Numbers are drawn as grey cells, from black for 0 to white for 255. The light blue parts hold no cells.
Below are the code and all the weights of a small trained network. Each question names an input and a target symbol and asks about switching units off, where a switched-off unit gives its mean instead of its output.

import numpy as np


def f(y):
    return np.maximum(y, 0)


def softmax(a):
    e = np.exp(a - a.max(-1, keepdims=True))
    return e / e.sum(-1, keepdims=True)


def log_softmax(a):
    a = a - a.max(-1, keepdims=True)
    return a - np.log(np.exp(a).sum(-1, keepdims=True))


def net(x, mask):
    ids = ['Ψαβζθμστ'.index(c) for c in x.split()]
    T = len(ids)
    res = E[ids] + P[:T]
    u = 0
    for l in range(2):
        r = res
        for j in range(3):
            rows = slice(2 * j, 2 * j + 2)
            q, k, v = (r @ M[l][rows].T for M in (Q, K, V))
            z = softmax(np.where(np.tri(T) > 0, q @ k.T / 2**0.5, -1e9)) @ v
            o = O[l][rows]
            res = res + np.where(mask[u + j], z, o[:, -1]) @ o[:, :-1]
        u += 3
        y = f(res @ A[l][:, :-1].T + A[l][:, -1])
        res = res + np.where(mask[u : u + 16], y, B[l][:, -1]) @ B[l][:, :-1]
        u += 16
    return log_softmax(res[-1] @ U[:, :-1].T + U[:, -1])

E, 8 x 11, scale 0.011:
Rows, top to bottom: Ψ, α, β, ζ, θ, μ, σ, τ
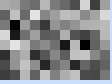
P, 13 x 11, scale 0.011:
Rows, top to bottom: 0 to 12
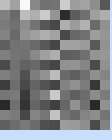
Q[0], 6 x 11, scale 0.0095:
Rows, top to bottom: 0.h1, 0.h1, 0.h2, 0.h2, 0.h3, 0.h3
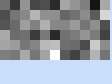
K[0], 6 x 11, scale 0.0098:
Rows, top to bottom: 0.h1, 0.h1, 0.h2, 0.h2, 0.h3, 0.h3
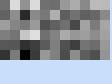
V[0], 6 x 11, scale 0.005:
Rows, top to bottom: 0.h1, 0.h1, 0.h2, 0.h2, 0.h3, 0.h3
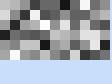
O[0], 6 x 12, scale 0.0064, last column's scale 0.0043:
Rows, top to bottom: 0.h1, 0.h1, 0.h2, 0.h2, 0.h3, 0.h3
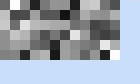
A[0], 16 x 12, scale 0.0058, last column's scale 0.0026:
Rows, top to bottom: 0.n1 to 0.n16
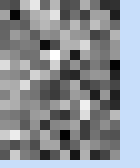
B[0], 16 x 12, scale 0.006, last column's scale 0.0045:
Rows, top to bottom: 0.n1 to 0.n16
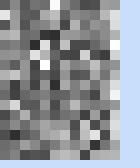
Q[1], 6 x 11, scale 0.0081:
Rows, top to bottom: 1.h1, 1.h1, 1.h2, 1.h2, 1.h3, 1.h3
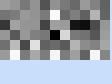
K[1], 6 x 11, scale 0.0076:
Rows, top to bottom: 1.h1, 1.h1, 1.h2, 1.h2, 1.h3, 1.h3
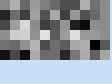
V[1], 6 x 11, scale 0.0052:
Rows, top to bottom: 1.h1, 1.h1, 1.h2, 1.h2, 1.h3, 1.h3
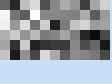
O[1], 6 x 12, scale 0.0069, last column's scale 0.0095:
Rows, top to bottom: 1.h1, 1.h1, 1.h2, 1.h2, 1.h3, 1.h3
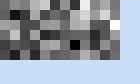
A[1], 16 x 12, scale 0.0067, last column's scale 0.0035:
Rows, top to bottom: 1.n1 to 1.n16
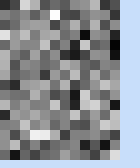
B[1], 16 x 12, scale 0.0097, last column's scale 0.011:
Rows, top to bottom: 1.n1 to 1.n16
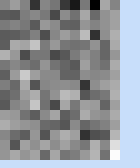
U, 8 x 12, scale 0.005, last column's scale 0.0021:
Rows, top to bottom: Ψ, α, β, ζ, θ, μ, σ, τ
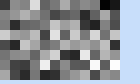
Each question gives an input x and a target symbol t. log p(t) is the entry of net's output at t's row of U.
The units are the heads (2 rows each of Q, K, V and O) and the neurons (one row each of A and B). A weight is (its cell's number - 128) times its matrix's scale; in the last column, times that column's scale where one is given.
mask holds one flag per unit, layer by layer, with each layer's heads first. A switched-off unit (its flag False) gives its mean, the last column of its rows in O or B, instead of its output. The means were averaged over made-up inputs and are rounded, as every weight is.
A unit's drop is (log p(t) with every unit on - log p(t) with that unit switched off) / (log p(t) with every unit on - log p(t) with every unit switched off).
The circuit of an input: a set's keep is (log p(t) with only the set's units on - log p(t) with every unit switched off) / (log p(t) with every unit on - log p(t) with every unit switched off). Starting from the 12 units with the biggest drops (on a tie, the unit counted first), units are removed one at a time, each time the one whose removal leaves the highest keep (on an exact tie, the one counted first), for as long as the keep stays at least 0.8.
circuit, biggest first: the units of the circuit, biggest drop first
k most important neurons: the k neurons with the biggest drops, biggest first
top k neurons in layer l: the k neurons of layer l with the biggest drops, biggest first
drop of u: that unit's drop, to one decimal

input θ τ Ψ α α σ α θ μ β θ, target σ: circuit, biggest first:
(0.h3 0.n14 1.n15)
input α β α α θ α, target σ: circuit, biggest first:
(0.h2 1.n4)
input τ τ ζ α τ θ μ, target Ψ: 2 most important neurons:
(1.n5 1.n16)
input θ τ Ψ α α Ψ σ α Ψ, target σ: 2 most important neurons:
(1.n15 0.n12)
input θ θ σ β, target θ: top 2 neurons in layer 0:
(0.n2 0.n5)
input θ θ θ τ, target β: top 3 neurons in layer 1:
(1.n14 1.n4 1.n16)
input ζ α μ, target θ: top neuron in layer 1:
(1.n10)
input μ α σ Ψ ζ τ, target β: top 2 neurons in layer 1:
(1.n14 1.n16)
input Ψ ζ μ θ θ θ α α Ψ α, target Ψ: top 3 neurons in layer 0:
(0.n6 0.n10 0.n12)
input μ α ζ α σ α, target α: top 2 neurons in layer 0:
(0.n16 0.n10)
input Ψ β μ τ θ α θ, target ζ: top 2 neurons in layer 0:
(0.n11 0.n6)
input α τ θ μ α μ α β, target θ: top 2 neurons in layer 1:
(1.n2 1.n11)
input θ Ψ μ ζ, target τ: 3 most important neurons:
(1.n4 1.n6 0.n2)
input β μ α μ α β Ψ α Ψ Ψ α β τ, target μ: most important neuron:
(1.n16)
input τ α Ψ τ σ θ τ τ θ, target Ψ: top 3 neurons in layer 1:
(1.n5 1.n10 1.n16)
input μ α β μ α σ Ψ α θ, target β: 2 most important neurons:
(1.n4 0.n11)
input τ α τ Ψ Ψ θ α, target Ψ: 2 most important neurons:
(1.n5 1.n10)
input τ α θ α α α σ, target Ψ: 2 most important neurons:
(1.n16 1.n5)
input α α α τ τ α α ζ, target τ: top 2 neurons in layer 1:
(1.n6 1.n15)
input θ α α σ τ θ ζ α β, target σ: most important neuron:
(0.n5)
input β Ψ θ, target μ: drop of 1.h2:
0.3
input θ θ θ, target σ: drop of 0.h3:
0.5
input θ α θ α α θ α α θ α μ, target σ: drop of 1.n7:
0.0
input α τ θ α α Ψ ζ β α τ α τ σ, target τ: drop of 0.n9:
0.1
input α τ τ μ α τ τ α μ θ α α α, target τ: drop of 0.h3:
0.2
